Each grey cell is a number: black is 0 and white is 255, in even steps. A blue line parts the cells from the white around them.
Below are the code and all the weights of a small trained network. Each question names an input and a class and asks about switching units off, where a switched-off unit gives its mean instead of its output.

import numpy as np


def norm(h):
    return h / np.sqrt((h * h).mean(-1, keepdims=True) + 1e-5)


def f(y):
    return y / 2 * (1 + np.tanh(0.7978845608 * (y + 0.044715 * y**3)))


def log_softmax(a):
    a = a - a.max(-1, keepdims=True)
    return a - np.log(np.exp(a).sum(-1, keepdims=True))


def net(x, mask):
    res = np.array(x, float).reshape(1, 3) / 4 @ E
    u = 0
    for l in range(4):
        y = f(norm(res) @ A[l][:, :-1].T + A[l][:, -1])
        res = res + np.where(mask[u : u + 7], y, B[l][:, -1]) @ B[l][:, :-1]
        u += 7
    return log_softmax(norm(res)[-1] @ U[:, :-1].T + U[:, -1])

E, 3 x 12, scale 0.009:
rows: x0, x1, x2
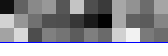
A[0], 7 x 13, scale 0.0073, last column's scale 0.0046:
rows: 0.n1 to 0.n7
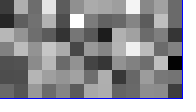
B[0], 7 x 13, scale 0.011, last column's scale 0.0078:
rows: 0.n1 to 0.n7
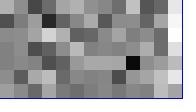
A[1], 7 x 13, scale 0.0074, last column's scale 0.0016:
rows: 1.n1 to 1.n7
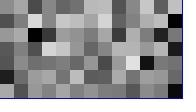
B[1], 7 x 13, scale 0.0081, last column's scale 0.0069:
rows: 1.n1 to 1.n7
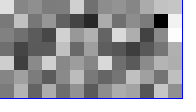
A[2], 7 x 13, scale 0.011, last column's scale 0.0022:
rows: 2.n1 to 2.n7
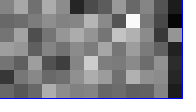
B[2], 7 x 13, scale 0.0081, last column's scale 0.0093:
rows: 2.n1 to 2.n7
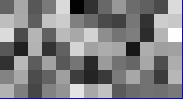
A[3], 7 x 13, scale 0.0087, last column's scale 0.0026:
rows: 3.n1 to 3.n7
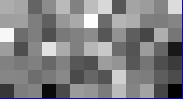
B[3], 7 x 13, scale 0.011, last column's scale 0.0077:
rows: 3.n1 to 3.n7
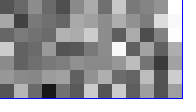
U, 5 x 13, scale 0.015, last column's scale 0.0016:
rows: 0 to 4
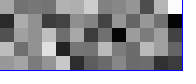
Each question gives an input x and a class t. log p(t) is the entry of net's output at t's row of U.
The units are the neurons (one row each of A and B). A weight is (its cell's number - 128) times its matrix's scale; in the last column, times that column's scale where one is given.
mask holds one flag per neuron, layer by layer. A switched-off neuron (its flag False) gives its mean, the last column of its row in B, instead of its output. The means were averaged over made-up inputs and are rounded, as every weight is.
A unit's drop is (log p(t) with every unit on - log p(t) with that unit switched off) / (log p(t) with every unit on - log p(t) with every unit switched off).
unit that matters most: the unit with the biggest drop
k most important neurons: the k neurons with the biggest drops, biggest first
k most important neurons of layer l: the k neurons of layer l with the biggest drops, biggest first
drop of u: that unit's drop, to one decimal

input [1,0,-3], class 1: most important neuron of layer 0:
(0.n2)
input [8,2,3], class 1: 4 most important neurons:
(0.n5; 0.n2; 2.n2; 1.n3)
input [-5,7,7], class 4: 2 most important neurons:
(0.n3; 0.n1)
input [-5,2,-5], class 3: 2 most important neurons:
(1.n3; 0.n1)
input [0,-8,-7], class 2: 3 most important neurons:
(0.n2; 2.n6; 0.n3)
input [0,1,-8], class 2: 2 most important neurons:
(0.n3; 1.n5)
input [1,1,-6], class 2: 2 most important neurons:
(0.n6; 1.n3)
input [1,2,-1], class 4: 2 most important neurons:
(0.n3; 1.n3)
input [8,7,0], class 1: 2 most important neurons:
(0.n5; 1.n2)
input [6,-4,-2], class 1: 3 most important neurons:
(0.n2; 0.n5; 0.n3)
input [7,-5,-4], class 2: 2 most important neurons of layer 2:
(2.n2; 2.n4)
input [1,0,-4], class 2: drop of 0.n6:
0.6
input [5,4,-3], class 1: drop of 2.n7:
0.0
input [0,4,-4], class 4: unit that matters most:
0.n2
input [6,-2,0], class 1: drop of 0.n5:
0.1
